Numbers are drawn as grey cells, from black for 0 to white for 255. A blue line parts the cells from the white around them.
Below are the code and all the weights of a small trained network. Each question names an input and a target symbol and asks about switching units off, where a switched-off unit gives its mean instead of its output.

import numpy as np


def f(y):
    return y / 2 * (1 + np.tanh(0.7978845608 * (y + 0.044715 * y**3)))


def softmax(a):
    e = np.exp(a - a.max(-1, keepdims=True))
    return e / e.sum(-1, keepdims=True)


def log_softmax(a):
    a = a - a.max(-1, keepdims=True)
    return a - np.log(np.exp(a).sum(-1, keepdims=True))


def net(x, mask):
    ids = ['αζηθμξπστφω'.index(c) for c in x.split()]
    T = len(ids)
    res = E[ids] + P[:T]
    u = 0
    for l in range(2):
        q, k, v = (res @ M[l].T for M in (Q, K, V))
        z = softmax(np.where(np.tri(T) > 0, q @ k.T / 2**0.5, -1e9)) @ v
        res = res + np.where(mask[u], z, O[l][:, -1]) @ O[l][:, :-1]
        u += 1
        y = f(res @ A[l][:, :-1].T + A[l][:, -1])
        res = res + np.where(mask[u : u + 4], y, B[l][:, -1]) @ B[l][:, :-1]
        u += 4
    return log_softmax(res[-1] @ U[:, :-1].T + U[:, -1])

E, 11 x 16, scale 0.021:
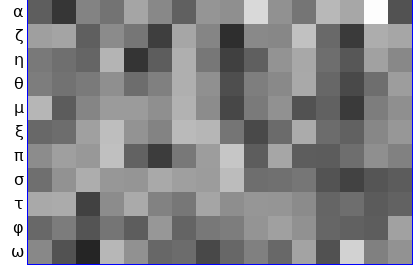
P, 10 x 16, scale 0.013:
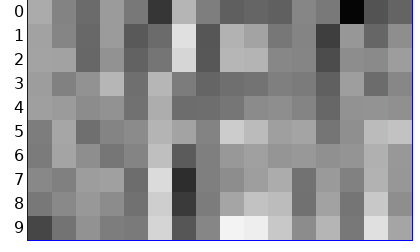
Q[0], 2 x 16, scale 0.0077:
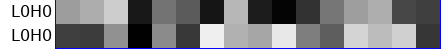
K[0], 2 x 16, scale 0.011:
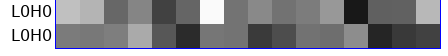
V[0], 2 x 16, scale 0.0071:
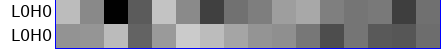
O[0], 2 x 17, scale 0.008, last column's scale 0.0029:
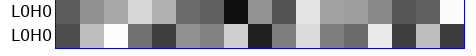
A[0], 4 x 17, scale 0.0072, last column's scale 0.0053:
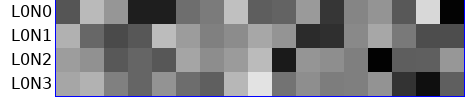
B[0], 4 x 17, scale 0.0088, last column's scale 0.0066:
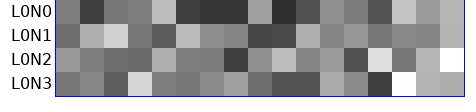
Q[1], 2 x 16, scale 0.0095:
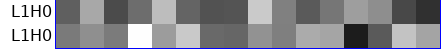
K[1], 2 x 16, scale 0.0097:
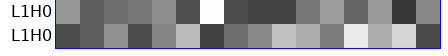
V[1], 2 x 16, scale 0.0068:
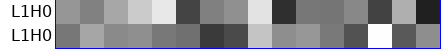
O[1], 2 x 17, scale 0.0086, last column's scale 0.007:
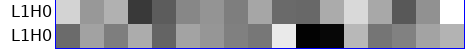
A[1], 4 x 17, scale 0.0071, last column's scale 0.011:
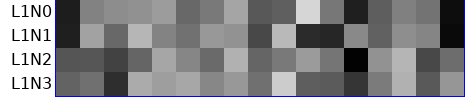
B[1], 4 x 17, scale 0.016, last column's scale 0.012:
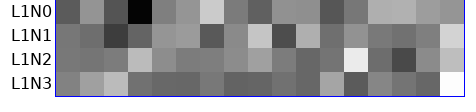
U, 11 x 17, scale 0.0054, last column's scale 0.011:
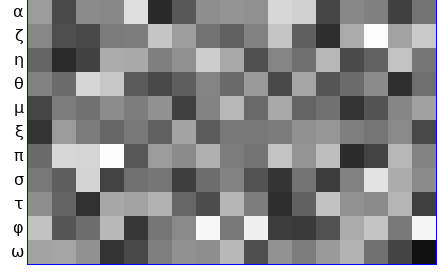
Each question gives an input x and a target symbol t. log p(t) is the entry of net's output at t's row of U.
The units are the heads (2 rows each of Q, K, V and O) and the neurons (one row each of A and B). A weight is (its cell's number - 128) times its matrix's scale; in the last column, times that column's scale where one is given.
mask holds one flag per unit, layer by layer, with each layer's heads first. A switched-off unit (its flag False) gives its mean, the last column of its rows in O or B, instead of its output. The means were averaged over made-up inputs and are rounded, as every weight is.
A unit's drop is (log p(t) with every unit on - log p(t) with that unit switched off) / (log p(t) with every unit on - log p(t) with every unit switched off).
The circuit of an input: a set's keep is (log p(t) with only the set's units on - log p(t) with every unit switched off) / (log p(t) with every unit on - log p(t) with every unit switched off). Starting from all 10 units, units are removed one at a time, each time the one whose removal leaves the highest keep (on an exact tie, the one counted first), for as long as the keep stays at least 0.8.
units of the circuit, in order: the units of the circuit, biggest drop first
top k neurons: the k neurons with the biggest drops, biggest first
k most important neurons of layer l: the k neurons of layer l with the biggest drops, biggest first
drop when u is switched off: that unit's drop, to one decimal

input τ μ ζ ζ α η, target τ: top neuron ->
L1N1
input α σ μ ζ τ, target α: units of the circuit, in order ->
L1H0, L0H0
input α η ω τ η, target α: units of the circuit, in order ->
L1H0, L0H0, L0N1
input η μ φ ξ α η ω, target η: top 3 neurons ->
L1N2, L0N2, L0N1
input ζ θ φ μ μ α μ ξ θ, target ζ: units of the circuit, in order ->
L1N2, L1N3
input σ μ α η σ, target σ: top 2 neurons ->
L0N0, L0N2
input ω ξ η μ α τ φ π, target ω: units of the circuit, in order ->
L0H0, L1H0
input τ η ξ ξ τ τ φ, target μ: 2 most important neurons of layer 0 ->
L0N3, L0N0
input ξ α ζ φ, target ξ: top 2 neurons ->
L1N0, L1N2
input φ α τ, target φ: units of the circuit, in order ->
L0H0, L1N1
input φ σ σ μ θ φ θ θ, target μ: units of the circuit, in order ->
L1N1, L1H0, L0N3
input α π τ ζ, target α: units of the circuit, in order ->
L1H0, L0H0
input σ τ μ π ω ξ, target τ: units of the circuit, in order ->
L0H0, L1H0
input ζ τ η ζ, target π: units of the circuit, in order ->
L0H0
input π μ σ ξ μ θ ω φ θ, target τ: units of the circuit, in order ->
L0H0, L1H0, L0N2
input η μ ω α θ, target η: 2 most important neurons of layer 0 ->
L0N1, L0N2
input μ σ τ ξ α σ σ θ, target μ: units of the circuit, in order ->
L1N1, L1H0, L0H0, L1N3
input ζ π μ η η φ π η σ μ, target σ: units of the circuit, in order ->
L0N0, L0H0
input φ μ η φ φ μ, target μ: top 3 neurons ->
L1N1, L1N3, L0N3
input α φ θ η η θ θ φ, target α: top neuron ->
L0N2
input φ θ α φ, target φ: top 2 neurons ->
L0N2, L1N1
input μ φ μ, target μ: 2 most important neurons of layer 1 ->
L1N1, L1N3
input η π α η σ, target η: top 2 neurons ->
L1N2, L0N1
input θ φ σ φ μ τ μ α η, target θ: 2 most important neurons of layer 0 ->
L0N2, L0N0
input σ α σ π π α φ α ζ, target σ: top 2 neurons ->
L0N0, L1N3
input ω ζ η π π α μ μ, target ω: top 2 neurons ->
L0N2, L1N2
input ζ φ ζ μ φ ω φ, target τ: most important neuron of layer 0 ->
L0N1
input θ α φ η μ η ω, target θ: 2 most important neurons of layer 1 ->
L1N3, L1N1
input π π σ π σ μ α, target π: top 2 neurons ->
L1N2, L0N1
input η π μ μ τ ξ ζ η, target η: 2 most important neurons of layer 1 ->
L1N2, L1N3
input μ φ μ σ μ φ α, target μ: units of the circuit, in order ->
L1H0, L0H0, L1N1
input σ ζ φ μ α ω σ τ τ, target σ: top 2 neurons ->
L0N0, L1N3
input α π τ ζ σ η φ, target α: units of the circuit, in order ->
L1H0, L0H0, L0N1
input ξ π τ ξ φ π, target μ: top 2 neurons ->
L1N1, L0N3
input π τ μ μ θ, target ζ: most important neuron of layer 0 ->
L0N2
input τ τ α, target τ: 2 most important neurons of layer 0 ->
L0N3, L0N1
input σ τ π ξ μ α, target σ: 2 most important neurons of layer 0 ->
L0N0, L0N2
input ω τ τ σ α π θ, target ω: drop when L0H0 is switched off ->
1.4
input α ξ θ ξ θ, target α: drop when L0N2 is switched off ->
0.1
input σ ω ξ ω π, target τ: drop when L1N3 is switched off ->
0.1
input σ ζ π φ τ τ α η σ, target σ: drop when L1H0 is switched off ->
0.2
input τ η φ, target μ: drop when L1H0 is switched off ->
1.3
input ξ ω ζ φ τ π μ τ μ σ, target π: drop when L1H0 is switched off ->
0.0
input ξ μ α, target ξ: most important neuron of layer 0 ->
L0N1
